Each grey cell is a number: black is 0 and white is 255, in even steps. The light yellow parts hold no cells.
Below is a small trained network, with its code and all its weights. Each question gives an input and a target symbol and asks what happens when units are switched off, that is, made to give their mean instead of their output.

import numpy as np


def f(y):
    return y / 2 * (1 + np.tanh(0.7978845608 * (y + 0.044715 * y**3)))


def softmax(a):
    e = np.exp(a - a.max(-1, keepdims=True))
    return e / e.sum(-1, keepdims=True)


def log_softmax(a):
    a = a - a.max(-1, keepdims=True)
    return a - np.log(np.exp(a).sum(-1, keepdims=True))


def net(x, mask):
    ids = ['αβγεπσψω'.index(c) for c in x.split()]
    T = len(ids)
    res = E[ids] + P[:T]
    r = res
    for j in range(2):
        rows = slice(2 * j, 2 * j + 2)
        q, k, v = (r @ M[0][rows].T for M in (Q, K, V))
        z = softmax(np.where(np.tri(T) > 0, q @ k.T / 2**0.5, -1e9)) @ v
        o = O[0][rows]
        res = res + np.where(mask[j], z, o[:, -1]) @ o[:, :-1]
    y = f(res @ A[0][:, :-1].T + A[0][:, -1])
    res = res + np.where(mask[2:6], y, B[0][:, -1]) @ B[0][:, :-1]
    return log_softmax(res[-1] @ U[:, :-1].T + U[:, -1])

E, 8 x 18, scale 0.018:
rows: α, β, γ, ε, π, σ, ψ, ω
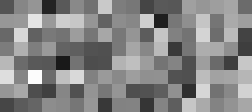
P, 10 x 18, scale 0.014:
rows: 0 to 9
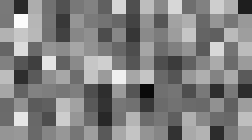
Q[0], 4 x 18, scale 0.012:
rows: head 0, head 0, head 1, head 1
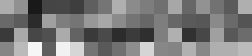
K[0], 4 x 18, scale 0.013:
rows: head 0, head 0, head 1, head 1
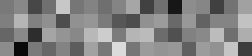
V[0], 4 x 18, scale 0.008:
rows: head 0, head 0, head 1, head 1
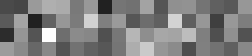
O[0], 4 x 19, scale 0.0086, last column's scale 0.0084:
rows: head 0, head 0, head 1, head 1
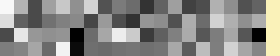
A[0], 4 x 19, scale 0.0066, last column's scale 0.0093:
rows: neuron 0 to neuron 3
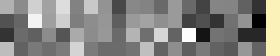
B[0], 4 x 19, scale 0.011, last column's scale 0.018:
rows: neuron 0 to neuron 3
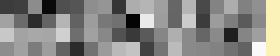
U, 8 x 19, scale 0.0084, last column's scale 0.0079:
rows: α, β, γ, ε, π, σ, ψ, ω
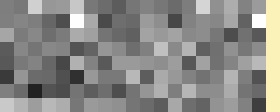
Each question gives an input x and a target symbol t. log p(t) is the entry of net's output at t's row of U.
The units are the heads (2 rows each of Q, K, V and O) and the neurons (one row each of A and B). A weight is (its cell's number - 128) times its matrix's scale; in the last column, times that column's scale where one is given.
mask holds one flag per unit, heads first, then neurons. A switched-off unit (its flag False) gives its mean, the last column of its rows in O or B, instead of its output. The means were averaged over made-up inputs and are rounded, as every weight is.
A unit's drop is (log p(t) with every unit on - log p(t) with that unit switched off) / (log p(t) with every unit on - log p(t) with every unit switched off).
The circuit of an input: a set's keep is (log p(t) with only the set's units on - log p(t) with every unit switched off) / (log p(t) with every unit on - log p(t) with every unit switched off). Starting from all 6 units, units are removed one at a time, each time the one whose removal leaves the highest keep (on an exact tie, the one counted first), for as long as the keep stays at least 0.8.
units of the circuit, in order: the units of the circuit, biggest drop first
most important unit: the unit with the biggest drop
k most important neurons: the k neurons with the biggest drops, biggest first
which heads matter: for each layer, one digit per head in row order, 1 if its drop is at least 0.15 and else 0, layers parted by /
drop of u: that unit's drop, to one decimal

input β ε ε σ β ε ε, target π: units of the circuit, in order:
[head 0; head 1; neuron 3]
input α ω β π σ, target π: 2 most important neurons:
[neuron 3; neuron 2]
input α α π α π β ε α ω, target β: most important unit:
neuron 3
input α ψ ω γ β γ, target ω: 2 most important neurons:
[neuron 2; neuron 0]
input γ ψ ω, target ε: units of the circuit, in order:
[head 1; head 0; neuron 2]
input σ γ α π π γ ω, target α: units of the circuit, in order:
[neuron 3; head 1]
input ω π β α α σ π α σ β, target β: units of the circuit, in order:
[neuron 3; head 1; neuron 0; head 0]
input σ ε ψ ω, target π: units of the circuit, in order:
[head 0; head 1]
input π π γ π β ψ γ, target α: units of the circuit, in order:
[head 1; neuron 3]
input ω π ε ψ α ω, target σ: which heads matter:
01
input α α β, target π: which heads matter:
11
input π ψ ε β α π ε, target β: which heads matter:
00
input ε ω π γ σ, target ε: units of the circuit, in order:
[neuron 1; head 0; head 1]
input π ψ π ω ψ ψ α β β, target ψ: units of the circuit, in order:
[neuron 1; head 1; neuron 0]
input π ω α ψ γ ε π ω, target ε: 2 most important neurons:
[neuron 3; neuron 2]
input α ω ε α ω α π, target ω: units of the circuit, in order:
[head 0]
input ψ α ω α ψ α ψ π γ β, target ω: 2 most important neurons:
[neuron 3; neuron 0]
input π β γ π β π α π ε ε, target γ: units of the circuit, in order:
[head 1; neuron 2]
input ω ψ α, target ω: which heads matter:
01
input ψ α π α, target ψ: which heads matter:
11
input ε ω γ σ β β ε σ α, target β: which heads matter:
00
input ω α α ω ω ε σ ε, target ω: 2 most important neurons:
[neuron 2; neuron 0]
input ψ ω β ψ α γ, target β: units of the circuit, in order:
[neuron 3]
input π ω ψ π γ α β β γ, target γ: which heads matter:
01
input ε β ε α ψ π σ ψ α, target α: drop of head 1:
0.6
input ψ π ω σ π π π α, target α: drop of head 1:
0.7
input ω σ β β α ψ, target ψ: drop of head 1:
0.0
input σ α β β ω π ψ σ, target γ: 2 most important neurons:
[neuron 1; neuron 3]
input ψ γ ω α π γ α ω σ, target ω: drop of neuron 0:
0.3
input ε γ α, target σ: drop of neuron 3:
-0.1
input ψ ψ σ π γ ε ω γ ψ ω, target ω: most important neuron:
[neuron 2]
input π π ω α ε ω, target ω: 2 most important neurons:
[neuron 2; neuron 0]
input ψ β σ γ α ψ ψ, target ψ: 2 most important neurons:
[neuron 3; neuron 2]
